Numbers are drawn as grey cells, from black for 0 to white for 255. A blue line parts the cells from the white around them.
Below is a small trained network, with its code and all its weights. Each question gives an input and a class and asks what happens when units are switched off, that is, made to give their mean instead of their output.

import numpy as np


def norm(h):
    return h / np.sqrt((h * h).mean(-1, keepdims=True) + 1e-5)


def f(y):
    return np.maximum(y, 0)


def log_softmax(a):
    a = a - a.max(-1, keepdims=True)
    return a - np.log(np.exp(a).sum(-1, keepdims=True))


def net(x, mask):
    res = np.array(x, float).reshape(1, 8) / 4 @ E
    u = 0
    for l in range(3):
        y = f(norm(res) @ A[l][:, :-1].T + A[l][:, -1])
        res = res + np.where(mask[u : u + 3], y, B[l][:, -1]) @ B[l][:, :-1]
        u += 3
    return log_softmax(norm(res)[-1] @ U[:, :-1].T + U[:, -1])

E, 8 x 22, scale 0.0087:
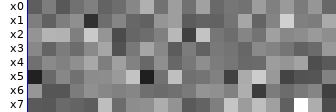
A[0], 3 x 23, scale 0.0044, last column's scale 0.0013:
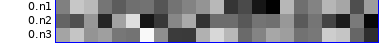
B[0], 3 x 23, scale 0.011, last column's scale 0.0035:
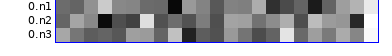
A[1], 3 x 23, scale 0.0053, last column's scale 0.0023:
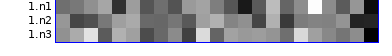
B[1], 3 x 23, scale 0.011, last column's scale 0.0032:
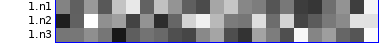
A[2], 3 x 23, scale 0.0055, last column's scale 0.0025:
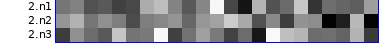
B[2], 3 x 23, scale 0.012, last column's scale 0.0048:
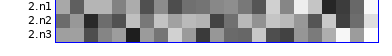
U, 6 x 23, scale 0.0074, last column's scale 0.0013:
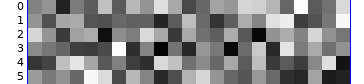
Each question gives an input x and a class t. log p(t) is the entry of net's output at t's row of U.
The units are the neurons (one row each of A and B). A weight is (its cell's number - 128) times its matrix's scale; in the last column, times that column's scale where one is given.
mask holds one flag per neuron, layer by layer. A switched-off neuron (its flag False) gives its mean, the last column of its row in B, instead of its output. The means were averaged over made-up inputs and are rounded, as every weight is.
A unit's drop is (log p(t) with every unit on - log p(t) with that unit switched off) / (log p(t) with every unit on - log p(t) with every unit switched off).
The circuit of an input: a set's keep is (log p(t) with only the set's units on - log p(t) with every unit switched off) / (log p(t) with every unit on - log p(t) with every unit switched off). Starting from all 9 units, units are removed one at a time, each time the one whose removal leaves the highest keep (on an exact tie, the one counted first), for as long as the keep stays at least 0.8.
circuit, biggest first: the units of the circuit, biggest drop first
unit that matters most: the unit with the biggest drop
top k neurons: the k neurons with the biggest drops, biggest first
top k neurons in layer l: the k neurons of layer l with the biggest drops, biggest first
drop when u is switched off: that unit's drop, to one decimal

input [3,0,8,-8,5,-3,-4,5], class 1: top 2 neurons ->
1.n3, 0.n2
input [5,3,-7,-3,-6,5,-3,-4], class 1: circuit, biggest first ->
2.n1
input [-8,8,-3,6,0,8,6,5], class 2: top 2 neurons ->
2.n3, 2.n2
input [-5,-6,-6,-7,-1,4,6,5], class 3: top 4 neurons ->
0.n3, 1.n3, 2.n2, 1.n1
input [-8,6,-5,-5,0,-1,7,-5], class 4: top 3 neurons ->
1.n2, 1.n3, 0.n2
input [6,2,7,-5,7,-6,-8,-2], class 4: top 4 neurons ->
0.n1, 2.n3, 2.n1, 0.n2
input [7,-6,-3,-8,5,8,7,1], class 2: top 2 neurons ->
2.n3, 0.n2
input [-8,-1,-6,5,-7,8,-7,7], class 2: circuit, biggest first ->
2.n3, 2.n2
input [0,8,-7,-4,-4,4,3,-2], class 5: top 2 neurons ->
1.n1, 1.n3
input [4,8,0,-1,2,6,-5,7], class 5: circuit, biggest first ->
1.n1, 2.n2
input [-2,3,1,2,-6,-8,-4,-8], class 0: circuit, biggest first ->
2.n2, 2.n3
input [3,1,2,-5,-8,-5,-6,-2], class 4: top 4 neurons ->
0.n1, 2.n3, 0.n2, 1.n3
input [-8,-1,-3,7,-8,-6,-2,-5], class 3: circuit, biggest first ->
0.n2, 2.n3
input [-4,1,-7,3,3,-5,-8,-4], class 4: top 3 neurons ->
0.n1, 1.n3, 2.n3
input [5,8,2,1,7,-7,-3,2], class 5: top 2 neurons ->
1.n1, 2.n3
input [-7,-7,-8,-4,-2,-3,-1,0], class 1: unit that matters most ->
2.n1
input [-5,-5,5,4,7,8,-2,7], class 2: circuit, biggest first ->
2.n3, 2.n2
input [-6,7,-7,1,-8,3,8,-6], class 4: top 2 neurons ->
1.n2, 1.n3
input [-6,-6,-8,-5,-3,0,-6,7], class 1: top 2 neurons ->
2.n1, 2.n2
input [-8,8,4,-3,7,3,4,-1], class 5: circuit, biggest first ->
1.n1
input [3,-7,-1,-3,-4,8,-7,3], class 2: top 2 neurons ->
2.n3, 1.n2
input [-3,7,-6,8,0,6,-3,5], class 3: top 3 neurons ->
0.n2, 1.n3, 2.n2
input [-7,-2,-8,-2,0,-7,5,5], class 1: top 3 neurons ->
2.n1, 2.n3, 2.n2
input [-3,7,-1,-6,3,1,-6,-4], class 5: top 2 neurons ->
1.n1, 0.n2
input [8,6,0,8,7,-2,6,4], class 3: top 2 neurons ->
0.n2, 2.n2
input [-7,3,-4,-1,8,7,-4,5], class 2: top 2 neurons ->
2.n3, 1.n3
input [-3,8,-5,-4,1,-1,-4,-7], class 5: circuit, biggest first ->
1.n1, 0.n2
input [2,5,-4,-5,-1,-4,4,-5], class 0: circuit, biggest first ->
2.n2, 0.n2
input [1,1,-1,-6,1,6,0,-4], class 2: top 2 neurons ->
2.n3, 0.n2
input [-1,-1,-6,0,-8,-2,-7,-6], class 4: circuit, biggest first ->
0.n1
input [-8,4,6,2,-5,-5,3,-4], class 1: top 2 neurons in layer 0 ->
0.n1, 0.n3
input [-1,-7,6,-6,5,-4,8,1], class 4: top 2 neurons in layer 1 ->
1.n2, 1.n1
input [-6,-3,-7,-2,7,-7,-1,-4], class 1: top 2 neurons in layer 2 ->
2.n1, 2.n3
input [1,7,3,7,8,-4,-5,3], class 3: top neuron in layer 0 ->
0.n2
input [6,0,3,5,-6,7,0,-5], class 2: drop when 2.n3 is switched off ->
1.2
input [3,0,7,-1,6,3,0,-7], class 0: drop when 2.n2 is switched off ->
1.2
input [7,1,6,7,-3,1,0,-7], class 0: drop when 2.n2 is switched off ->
1.0
